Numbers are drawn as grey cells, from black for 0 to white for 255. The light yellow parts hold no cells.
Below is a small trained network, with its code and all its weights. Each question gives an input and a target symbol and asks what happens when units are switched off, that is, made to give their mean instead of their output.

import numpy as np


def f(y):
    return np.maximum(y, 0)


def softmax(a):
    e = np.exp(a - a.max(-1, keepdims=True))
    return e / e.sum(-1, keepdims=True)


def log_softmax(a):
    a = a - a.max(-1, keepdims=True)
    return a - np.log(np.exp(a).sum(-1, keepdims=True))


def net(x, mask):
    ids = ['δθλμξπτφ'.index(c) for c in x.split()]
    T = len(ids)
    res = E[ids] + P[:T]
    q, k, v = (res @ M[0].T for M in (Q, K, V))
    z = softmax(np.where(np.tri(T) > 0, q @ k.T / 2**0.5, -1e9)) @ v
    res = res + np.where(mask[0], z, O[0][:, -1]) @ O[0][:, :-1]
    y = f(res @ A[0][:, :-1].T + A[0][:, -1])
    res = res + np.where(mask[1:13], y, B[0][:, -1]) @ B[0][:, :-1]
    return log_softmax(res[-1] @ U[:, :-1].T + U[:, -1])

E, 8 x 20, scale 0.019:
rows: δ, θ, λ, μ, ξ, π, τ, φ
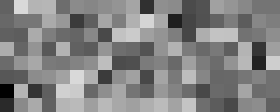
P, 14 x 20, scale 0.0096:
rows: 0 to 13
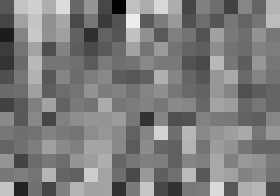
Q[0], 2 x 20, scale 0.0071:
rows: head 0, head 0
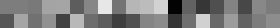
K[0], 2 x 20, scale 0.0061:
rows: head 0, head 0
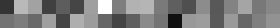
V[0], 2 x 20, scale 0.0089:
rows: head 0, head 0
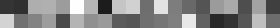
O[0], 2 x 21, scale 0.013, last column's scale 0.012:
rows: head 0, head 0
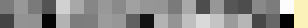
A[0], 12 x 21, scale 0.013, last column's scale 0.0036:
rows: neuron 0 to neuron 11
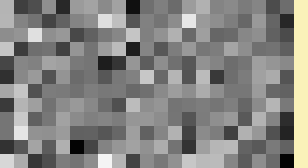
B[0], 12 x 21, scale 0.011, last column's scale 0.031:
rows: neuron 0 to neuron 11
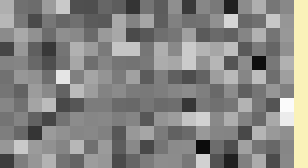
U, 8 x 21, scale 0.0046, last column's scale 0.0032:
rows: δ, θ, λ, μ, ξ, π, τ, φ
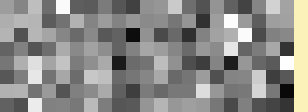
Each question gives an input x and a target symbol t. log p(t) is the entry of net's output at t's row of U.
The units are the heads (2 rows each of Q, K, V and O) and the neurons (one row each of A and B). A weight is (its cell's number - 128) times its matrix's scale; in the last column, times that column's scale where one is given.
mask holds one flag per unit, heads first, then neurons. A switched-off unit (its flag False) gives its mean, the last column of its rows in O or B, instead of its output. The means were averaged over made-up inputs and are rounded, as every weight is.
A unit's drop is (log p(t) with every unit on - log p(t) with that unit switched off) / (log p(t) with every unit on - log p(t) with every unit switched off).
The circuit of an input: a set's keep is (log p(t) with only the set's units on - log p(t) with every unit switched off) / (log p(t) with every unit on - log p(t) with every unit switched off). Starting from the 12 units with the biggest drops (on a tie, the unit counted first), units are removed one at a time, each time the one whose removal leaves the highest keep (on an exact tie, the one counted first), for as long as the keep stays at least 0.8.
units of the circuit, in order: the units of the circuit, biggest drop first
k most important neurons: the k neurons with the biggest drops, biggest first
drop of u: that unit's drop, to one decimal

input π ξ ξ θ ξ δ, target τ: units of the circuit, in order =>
(neuron 9; head 0)
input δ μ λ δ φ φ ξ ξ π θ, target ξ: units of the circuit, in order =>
(neuron 10; head 0)
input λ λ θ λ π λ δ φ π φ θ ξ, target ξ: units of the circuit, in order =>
(neuron 8)
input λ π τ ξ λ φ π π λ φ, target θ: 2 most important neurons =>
(neuron 1; neuron 8)
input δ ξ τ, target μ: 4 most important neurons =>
(neuron 8; neuron 9; neuron 5; neuron 2)
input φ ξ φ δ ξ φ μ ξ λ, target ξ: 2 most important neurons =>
(neuron 10; neuron 1)
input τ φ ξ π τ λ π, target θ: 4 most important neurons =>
(neuron 1; neuron 8; neuron 0; neuron 9)
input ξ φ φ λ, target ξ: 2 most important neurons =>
(neuron 10; neuron 7)
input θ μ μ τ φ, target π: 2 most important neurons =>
(neuron 4; neuron 5)
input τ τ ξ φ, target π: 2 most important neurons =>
(neuron 4; neuron 8)
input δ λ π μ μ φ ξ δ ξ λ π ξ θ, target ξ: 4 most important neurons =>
(neuron 10; neuron 8; neuron 1; neuron 3)
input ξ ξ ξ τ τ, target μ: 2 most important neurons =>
(neuron 7; neuron 9)
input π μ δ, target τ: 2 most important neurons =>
(neuron 9; neuron 8)
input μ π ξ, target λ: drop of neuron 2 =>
0.1
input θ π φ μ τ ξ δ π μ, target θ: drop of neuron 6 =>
0.0
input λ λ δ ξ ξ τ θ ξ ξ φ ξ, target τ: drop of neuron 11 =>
-0.1
